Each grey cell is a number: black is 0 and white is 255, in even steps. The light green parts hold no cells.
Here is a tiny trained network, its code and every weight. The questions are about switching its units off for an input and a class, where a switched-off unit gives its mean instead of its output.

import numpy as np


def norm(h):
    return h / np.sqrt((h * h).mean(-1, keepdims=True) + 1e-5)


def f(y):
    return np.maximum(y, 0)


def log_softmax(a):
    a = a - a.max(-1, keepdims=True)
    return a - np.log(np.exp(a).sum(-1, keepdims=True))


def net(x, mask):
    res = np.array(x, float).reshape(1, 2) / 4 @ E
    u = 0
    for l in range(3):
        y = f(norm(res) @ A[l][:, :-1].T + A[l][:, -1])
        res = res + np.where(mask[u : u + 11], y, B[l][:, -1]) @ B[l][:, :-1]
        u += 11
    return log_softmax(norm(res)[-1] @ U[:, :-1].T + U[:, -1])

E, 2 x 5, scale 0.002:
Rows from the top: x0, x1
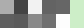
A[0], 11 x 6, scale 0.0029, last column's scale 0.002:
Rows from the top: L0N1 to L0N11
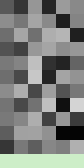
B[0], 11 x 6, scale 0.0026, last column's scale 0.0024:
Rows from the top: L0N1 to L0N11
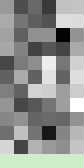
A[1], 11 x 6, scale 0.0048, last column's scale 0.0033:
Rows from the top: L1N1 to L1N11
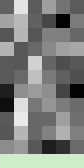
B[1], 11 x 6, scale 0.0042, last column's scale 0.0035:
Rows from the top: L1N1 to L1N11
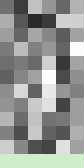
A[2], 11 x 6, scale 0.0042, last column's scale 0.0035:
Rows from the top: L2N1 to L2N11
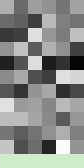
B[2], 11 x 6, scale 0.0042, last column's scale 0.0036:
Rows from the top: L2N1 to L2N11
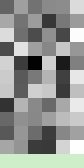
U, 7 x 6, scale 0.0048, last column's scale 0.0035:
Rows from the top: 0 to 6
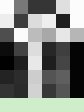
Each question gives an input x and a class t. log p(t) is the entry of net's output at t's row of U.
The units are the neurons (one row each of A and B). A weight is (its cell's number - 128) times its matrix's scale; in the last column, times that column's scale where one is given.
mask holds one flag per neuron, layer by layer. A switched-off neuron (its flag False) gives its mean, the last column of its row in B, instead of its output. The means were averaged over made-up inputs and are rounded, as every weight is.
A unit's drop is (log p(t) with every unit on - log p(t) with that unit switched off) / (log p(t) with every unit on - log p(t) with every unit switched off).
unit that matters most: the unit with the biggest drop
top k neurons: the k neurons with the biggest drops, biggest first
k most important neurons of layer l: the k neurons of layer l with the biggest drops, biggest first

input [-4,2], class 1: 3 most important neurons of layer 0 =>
(L0N8, L0N2, L0N1)
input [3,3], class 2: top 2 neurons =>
(L1N2, L0N6)
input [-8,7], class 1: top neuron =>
(L1N2)
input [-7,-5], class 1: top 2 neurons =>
(L0N7, L1N1)
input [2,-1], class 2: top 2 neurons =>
(L0N2, L1N2)
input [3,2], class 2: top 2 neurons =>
(L0N1, L1N1)
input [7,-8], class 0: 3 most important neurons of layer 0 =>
(L0N10, L0N2, L0N7)
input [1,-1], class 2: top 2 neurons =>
(L0N8, L1N2)
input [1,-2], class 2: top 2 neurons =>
(L0N5, L1N2)
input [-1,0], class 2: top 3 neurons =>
(L1N1, L1N10, L0N5)
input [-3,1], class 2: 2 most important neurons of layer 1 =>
(L1N1, L1N2)
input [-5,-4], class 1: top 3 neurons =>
(L0N7, L1N1, L2N11)
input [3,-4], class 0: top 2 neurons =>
(L0N10, L0N7)
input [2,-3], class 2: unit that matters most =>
L0N2
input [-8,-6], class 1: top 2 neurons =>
(L0N7, L1N1)
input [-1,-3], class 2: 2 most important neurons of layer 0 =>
(L0N7, L0N8)
